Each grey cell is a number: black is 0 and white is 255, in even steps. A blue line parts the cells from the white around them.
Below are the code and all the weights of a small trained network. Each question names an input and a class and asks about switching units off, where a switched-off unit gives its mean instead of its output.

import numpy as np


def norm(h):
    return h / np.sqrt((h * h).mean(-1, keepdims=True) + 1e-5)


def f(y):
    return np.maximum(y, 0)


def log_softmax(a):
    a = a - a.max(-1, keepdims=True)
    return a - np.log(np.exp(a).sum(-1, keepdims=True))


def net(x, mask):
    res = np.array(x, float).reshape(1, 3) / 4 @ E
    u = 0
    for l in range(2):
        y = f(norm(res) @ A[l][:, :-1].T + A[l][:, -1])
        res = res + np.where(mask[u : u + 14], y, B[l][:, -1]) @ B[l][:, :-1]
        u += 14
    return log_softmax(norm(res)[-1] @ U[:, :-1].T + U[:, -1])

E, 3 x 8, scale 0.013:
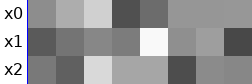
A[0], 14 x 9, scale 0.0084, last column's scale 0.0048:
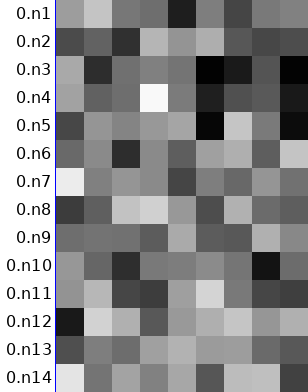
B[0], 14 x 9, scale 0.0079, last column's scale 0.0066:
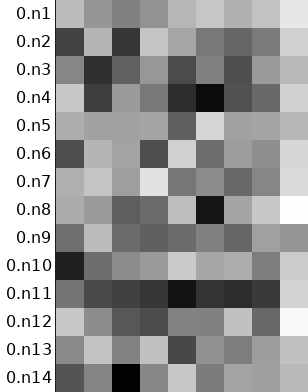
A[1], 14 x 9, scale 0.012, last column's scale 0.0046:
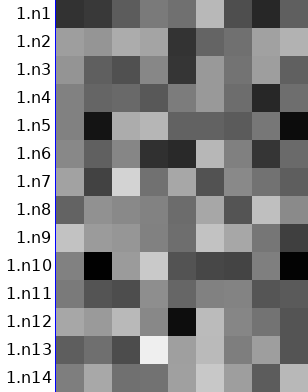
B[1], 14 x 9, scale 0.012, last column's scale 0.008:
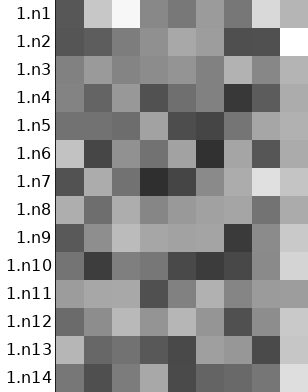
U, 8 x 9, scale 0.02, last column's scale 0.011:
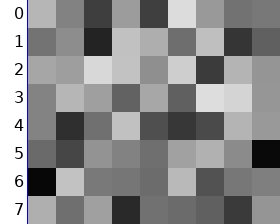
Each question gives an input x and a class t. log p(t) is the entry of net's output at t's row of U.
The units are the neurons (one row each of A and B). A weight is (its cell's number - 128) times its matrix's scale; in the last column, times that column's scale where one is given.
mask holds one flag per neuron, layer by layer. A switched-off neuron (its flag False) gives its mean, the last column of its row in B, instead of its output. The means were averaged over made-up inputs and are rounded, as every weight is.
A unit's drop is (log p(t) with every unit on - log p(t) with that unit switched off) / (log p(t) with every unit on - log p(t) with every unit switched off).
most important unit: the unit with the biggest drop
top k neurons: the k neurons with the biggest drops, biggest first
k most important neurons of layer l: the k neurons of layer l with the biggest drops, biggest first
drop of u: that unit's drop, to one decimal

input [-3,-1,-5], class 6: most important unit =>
0.n11
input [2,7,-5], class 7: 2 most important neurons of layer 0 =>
[0.n11; 0.n12]
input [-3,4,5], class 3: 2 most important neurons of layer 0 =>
[0.n8; 0.n11]
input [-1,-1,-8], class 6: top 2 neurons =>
[0.n11; 0.n6]
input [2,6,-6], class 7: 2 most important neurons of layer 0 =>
[0.n11; 0.n12]
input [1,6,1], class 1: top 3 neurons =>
[0.n4; 1.n1; 0.n13]
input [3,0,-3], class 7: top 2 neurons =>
[0.n11; 1.n6]
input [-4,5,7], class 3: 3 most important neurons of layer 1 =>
[1.n7; 1.n14; 1.n2]
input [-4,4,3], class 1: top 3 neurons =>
[0.n2; 0.n11; 0.n8]
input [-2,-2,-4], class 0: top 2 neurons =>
[0.n1; 1.n13]
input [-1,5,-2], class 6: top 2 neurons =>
[0.n11; 1.n1]
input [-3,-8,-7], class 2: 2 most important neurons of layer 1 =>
[1.n12; 1.n9]
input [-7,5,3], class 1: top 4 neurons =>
[0.n2; 0.n11; 0.n8; 0.n10]
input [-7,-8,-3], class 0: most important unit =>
0.n1
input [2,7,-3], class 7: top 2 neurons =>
[0.n11; 0.n12]
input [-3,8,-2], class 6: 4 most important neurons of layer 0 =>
[0.n11; 0.n1; 0.n7; 0.n8]
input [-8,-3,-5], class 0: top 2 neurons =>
[1.n13; 0.n1]
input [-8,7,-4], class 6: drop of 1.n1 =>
0.4
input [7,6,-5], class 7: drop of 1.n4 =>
0.0
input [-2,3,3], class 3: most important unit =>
0.n8
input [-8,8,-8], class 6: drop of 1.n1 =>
0.2
